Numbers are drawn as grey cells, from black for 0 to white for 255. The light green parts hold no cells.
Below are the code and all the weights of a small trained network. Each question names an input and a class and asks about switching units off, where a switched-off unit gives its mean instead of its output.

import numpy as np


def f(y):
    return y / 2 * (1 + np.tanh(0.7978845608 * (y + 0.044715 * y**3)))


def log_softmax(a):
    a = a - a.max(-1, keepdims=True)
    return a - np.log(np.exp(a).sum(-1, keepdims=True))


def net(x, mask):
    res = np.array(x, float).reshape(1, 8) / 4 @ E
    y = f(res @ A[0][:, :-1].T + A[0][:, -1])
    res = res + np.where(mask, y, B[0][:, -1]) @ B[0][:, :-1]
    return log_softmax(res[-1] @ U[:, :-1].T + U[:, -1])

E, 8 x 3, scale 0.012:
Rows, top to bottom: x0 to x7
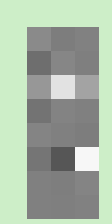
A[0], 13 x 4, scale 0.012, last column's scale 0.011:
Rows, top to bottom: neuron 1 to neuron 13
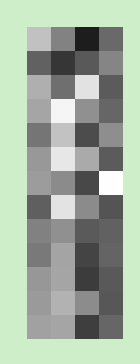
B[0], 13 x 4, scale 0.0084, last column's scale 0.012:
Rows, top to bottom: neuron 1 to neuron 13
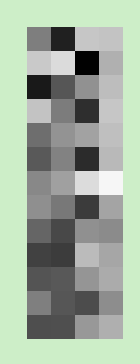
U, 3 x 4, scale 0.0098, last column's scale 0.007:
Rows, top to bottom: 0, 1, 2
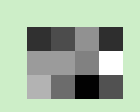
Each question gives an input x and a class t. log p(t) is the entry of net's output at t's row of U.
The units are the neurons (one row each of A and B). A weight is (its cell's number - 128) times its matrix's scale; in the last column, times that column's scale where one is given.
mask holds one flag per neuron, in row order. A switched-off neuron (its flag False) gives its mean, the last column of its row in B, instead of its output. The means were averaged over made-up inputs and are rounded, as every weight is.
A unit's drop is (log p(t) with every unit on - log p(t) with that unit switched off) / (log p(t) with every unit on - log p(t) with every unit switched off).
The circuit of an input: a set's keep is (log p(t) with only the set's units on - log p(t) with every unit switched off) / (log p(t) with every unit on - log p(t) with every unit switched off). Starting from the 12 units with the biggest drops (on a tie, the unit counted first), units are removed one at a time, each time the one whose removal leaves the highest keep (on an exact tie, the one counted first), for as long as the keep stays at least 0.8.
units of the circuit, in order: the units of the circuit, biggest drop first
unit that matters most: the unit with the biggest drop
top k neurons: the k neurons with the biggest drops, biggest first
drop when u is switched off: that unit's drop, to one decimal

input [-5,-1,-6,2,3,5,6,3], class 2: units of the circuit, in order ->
[neuron 2; neuron 7]
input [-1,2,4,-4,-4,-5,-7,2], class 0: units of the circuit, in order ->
[neuron 2; neuron 10]
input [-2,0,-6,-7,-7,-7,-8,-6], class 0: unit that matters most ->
neuron 1
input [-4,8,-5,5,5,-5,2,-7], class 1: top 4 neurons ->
[neuron 2; neuron 3; neuron 7; neuron 6]
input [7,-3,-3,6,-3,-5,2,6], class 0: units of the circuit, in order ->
[neuron 1; neuron 4]
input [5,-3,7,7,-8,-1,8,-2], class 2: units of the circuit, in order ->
[neuron 4; neuron 6]
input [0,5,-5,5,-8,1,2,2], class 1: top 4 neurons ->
[neuron 4; neuron 6; neuron 8; neuron 12]
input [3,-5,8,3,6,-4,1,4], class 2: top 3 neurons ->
[neuron 4; neuron 6; neuron 8]
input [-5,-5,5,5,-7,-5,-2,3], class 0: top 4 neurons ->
[neuron 2; neuron 10; neuron 13; neuron 11]
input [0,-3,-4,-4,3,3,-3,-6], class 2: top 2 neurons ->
[neuron 7; neuron 2]
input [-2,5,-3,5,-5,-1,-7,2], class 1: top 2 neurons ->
[neuron 4; neuron 6]
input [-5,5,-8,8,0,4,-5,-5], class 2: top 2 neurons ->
[neuron 2; neuron 7]
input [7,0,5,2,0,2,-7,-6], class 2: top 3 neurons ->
[neuron 4; neuron 6; neuron 7]
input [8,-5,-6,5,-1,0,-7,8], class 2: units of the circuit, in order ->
[neuron 2]
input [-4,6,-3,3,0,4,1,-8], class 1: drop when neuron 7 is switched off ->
-0.1
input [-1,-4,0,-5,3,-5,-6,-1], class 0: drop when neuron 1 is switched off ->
0.1
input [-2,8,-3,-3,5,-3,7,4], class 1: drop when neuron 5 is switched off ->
0.0
